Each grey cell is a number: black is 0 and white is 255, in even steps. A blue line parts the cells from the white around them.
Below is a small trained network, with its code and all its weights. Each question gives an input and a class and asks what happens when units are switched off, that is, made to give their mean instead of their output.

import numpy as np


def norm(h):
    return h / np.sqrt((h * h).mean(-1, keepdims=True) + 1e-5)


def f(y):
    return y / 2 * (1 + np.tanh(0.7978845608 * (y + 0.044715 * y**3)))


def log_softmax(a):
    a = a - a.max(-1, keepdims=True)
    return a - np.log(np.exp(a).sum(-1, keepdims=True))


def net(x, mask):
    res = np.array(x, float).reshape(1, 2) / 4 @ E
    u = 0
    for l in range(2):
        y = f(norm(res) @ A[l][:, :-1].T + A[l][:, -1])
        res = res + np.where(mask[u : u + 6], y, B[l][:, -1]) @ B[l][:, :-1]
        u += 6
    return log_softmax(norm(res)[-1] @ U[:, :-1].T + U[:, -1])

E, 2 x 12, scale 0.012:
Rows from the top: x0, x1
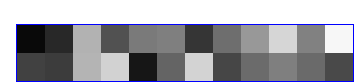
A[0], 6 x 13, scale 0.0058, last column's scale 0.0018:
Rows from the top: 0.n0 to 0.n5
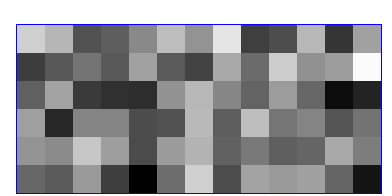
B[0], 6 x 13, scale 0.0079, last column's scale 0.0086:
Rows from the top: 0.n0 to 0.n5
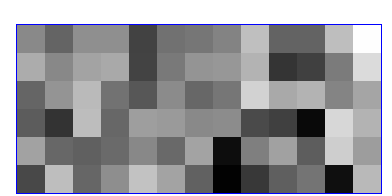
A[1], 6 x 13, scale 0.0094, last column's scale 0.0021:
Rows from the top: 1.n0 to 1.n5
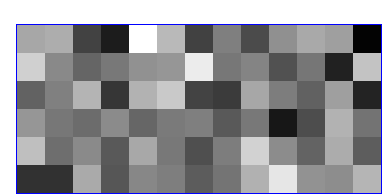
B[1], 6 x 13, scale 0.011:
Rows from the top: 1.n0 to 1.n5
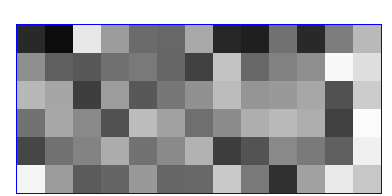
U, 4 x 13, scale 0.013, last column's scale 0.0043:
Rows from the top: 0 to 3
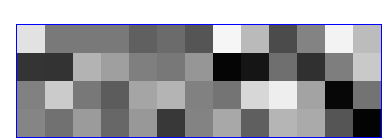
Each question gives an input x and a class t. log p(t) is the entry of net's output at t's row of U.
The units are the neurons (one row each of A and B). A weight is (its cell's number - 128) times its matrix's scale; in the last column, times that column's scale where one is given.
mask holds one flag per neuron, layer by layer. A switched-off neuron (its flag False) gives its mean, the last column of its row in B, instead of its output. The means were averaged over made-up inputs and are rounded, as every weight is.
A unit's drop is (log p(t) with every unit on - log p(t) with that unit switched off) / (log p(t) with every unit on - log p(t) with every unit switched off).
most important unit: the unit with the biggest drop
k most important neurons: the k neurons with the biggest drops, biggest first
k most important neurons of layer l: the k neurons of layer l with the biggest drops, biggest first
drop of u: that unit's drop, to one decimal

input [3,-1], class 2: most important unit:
0.n1
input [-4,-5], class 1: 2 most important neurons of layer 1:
1.n0, 1.n4
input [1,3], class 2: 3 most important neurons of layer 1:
1.n0, 1.n2, 1.n4
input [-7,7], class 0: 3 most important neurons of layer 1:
1.n1, 1.n4, 1.n0
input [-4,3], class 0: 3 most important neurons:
1.n1, 1.n4, 1.n0
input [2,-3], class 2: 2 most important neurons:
0.n1, 1.n0
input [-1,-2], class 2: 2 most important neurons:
0.n0, 1.n0
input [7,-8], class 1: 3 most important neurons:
1.n0, 0.n0, 1.n4
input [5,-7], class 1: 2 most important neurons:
1.n0, 0.n0
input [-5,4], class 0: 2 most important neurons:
1.n1, 1.n4
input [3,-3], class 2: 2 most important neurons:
0.n1, 1.n1
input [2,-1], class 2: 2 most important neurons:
0.n1, 1.n0
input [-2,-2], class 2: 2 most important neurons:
0.n0, 1.n0
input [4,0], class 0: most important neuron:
1.n5
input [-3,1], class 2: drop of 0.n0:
0.7
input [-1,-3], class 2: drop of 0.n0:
1.3
